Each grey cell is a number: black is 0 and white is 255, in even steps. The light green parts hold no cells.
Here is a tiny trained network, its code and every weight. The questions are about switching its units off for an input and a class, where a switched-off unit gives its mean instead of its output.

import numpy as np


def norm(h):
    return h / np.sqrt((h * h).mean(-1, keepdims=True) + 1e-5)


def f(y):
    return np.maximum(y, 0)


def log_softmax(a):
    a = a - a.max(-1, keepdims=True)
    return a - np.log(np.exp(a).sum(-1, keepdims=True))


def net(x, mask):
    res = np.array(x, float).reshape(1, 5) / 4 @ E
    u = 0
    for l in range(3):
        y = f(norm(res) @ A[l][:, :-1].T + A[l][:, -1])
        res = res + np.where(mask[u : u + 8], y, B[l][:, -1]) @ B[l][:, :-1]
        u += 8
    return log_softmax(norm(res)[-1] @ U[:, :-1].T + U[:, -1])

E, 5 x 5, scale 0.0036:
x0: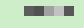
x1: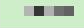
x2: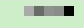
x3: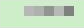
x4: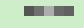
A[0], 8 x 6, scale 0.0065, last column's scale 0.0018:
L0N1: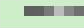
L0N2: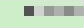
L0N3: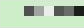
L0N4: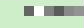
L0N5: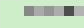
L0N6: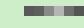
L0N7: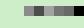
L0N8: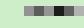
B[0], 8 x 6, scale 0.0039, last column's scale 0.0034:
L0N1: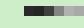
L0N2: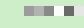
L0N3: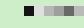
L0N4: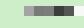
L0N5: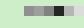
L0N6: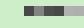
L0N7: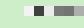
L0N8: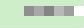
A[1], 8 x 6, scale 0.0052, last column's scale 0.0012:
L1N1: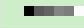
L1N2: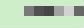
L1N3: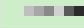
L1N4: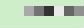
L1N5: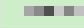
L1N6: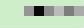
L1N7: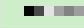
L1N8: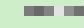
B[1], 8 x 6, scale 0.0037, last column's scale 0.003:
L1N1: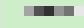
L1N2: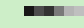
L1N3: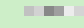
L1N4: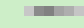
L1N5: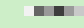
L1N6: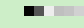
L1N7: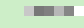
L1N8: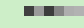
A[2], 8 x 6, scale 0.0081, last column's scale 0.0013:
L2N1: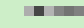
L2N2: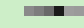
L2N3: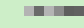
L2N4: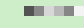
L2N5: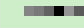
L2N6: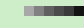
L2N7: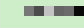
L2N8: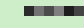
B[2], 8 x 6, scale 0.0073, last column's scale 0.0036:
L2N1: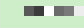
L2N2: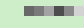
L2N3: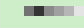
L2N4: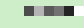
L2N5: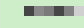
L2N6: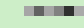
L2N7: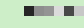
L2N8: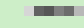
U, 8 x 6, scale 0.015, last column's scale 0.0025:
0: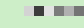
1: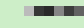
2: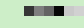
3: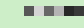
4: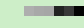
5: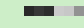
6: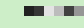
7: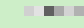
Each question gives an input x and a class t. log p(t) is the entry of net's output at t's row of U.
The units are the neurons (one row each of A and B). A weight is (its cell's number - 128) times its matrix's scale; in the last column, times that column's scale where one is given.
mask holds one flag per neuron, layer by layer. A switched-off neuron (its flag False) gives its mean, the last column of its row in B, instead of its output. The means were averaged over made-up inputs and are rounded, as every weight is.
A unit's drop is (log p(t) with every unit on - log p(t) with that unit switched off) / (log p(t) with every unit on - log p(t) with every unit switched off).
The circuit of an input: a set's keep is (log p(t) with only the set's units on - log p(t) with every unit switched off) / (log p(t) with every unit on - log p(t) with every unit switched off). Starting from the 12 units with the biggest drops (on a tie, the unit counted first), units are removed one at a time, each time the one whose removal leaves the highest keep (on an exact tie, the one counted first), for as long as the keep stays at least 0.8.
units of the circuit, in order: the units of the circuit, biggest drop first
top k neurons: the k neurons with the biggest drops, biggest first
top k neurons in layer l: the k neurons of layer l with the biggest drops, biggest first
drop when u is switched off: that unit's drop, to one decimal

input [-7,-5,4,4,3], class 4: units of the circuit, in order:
[L0N4]
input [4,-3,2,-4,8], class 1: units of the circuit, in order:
[L2N8; L1N1]
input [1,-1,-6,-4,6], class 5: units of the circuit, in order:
[L1N1; L1N7; L2N1]
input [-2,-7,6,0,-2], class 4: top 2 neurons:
[L0N4; L0N5]
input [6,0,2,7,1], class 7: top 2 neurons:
[L1N3; L1N8]
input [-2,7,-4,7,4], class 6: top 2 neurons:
[L2N4; L0N2]
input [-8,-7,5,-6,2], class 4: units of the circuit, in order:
[L2N6; L0N4]
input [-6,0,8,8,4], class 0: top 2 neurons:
[L2N4; L2N3]
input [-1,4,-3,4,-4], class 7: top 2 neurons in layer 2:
[L2N1; L2N3]
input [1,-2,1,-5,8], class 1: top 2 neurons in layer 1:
[L1N1; L1N6]
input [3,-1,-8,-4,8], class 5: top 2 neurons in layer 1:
[L1N1; L1N7]
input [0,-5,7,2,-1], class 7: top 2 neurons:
[L1N3; L2N1]
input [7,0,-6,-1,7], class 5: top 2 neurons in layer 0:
[L0N1; L0N6]
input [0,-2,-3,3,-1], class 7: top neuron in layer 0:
[L0N2]
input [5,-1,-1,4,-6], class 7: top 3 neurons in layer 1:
[L1N5; L1N4; L1N3]
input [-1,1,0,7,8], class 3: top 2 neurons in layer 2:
[L2N4; L2N1]
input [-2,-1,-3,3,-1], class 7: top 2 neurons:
[L0N2; L2N1]
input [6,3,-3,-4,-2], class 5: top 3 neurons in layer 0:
[L0N1; L0N6; L0N4]
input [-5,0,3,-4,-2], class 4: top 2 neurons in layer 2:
[L2N6; L2N3]
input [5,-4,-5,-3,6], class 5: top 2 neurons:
[L1N1; L0N1]
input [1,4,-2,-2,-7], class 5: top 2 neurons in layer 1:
[L1N2; L1N6]
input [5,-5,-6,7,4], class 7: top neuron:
[L0N2]
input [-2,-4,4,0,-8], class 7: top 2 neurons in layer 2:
[L2N1; L2N4]
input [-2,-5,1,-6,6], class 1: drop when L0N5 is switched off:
0.1
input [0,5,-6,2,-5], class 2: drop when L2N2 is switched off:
0.1
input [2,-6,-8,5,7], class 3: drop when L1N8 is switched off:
-0.1
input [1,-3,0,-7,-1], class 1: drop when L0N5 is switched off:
0.2
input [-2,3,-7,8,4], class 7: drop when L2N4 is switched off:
0.0
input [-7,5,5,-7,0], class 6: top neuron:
[L2N7]
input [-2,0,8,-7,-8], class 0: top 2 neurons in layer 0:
[L0N8; L0N4]
